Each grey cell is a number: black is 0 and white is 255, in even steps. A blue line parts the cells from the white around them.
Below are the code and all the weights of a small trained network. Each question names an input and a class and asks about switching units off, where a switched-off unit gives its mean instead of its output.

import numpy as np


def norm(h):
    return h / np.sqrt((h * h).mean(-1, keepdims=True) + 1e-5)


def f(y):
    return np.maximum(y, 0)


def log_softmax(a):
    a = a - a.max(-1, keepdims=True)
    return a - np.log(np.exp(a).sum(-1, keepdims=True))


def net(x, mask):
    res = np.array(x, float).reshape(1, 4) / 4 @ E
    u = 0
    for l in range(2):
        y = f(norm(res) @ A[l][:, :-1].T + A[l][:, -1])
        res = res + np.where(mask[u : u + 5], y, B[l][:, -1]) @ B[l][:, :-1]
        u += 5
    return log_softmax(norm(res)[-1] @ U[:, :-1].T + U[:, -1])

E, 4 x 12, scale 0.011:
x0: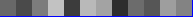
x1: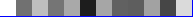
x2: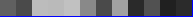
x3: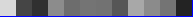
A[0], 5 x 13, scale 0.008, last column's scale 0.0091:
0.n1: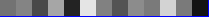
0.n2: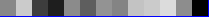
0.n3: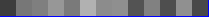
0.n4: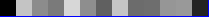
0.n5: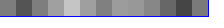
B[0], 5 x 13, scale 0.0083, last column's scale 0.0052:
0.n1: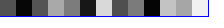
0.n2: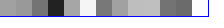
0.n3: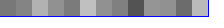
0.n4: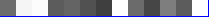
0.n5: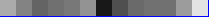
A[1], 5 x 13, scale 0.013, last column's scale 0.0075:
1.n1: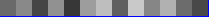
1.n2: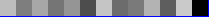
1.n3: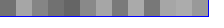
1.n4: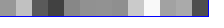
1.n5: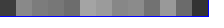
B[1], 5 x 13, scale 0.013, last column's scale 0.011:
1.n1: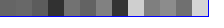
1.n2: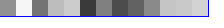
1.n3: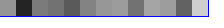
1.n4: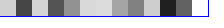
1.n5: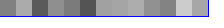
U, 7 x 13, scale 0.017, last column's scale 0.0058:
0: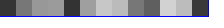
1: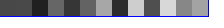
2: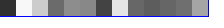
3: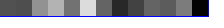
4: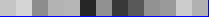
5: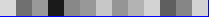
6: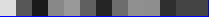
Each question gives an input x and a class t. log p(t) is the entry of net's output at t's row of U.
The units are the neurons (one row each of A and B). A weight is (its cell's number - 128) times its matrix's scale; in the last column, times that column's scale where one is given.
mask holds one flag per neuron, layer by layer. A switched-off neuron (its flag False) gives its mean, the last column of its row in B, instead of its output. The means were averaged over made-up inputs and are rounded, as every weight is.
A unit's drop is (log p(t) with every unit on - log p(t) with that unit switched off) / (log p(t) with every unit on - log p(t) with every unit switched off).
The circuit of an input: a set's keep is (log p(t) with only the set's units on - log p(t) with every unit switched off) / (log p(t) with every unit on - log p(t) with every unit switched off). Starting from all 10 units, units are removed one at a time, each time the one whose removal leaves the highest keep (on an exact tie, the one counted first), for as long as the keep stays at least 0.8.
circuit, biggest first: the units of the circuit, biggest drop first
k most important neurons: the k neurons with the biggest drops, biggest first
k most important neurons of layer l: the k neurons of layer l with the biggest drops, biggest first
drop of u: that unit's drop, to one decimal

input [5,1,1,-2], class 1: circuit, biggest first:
1.n4
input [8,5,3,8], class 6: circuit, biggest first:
1.n4, 0.n1
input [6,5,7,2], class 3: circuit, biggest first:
1.n2, 1.n4
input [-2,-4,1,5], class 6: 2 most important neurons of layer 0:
0.n5, 0.n1
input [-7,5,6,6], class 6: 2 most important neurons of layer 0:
0.n5, 0.n1
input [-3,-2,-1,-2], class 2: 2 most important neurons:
0.n4, 1.n1
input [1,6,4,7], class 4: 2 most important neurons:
1.n4, 1.n2
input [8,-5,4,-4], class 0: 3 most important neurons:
0.n3, 1.n5, 1.n1
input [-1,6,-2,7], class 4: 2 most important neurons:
1.n2, 0.n2
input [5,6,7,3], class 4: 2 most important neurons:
1.n4, 1.n3
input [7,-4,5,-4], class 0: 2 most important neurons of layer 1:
1.n5, 1.n4
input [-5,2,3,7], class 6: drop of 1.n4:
0.2
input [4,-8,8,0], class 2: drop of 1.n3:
0.3
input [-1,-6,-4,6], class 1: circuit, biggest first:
0.n1
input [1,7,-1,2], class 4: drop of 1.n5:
0.0
